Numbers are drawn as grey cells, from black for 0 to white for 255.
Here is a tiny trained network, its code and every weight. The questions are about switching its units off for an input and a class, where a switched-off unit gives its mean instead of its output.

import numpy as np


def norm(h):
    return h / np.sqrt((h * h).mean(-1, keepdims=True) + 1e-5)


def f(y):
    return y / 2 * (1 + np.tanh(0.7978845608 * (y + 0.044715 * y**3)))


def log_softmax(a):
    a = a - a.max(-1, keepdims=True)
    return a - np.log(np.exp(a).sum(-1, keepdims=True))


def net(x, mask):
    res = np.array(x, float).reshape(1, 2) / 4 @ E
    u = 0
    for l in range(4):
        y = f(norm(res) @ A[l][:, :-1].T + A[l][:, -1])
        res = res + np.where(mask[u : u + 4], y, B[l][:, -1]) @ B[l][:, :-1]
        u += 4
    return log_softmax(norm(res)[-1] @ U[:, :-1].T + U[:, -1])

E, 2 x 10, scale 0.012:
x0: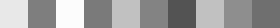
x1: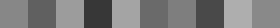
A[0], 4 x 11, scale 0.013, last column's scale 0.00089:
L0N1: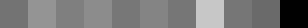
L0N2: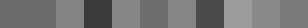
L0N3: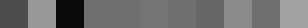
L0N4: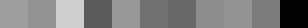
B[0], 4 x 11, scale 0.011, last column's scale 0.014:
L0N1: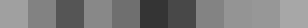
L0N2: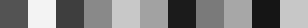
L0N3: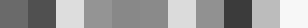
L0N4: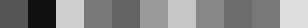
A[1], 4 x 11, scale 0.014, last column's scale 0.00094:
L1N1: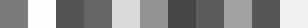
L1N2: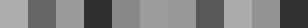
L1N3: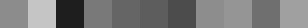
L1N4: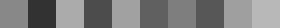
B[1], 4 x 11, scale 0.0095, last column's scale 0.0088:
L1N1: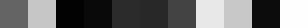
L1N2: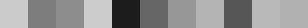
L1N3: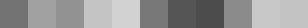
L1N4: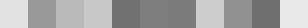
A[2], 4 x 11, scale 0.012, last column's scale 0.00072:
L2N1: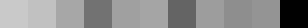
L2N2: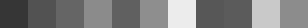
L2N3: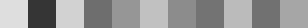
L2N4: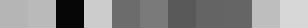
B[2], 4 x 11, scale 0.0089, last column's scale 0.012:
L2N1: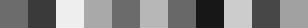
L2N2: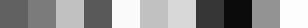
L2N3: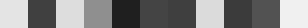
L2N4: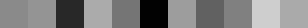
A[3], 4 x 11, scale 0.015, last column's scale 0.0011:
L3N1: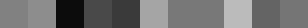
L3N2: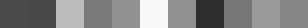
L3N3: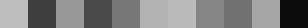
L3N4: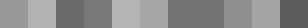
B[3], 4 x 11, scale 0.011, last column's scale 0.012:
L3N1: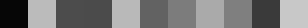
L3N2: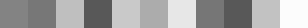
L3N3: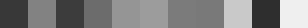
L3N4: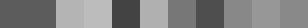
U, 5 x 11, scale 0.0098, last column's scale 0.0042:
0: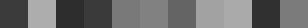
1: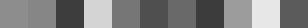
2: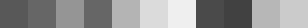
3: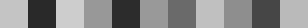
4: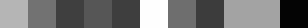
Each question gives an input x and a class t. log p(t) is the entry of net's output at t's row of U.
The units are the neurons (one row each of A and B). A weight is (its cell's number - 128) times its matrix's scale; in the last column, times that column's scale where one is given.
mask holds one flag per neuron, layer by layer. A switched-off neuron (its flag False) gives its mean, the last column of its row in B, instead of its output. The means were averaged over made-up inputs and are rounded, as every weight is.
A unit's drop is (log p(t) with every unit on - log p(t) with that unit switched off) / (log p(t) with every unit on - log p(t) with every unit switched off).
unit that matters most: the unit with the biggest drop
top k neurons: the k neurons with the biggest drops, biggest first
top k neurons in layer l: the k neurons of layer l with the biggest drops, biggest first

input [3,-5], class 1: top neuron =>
[L0N1]
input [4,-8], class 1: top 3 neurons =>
[L0N1; L0N3; L0N4]
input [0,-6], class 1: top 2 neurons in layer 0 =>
[L0N4; L0N2]
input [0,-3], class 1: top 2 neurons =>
[L0N4; L0N2]
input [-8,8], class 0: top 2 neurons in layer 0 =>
[L0N2; L0N4]
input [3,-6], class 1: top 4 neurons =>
[L0N1; L0N3; L0N4; L0N2]
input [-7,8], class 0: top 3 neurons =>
[L0N2; L0N4; L1N1]
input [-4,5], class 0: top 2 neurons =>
[L0N2; L0N4]
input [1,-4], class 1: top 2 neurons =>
[L0N2; L1N3]
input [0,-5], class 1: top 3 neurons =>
[L0N4; L0N2; L0N3]
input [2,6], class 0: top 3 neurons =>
[L0N2; L0N3; L1N1]
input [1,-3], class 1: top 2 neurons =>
[L0N2; L0N4]
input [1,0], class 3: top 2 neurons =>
[L1N4; L0N3]
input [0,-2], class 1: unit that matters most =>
L0N4
